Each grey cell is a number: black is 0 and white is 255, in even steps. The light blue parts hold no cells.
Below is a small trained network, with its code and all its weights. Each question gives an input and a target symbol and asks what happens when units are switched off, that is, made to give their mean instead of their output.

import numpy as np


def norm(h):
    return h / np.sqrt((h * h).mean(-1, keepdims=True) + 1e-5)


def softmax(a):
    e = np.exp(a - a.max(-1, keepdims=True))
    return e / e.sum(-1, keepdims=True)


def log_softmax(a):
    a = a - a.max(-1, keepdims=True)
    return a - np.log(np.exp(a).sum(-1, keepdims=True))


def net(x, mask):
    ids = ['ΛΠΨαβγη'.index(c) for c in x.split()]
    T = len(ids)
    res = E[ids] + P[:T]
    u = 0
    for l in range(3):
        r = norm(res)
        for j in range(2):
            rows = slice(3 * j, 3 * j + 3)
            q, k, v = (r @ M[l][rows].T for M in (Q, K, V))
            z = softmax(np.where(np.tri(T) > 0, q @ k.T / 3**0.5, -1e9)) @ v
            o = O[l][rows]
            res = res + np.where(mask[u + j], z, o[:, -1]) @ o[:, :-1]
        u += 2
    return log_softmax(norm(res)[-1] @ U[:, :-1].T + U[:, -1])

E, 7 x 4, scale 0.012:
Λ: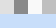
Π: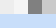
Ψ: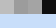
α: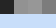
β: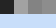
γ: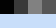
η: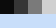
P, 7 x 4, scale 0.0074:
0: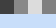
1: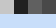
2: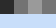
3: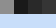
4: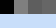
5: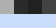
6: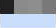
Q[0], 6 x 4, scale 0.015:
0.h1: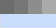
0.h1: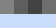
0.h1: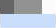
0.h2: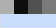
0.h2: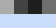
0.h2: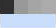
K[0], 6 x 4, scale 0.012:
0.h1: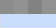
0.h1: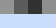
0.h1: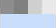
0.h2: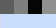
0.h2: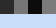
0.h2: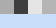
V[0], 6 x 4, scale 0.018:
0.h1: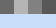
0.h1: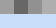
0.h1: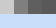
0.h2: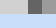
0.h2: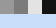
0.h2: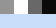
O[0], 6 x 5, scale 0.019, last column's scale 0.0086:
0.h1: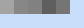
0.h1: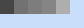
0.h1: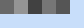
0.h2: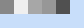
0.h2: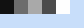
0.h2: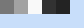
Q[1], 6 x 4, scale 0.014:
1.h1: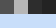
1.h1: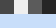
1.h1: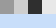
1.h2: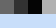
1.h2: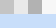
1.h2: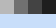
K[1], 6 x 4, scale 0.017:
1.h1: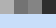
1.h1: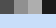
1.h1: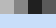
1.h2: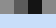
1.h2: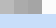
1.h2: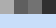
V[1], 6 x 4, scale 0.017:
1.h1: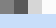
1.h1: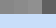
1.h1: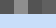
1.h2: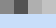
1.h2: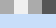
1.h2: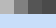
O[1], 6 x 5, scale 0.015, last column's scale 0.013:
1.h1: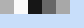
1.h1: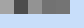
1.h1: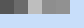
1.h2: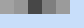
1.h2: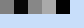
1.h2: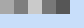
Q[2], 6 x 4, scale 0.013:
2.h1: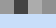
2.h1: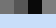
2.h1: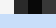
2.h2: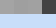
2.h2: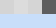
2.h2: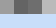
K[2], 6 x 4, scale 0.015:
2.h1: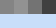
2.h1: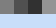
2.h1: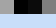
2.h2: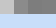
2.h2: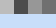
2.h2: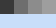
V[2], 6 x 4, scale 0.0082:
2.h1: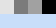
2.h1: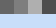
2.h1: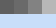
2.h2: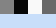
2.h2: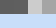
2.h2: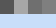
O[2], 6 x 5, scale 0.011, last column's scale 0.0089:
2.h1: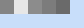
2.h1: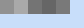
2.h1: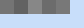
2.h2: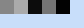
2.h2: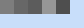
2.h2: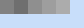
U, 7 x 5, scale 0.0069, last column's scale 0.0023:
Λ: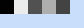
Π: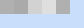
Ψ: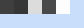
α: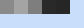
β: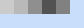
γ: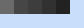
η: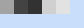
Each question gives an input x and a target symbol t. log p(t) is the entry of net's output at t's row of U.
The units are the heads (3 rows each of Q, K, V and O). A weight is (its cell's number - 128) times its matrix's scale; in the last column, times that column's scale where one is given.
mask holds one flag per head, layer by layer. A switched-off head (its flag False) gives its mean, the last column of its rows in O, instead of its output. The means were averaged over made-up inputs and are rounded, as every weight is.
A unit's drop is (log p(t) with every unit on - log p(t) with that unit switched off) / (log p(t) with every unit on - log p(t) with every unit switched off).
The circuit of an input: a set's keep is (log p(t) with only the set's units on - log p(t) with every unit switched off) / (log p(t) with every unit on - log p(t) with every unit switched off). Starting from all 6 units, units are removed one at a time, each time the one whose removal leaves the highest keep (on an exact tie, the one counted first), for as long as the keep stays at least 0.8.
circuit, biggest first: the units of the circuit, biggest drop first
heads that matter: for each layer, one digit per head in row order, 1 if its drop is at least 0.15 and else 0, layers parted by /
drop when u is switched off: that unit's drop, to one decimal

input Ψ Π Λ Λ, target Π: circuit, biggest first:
(0.h2)
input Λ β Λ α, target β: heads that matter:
10 / 01 / 00
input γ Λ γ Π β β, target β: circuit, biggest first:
(1.h2 0.h2)
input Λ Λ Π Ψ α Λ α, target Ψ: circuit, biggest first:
(1.h1 0.h1 0.h2)
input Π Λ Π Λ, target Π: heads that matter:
01 / 01 / 00
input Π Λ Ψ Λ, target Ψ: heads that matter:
00 / 01 / 00
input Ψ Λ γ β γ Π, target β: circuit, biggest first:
(0.h2 1.h2)
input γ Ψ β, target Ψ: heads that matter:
01 / 01 / 00
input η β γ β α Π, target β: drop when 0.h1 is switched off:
0.1
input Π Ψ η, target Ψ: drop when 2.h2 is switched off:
-0.1
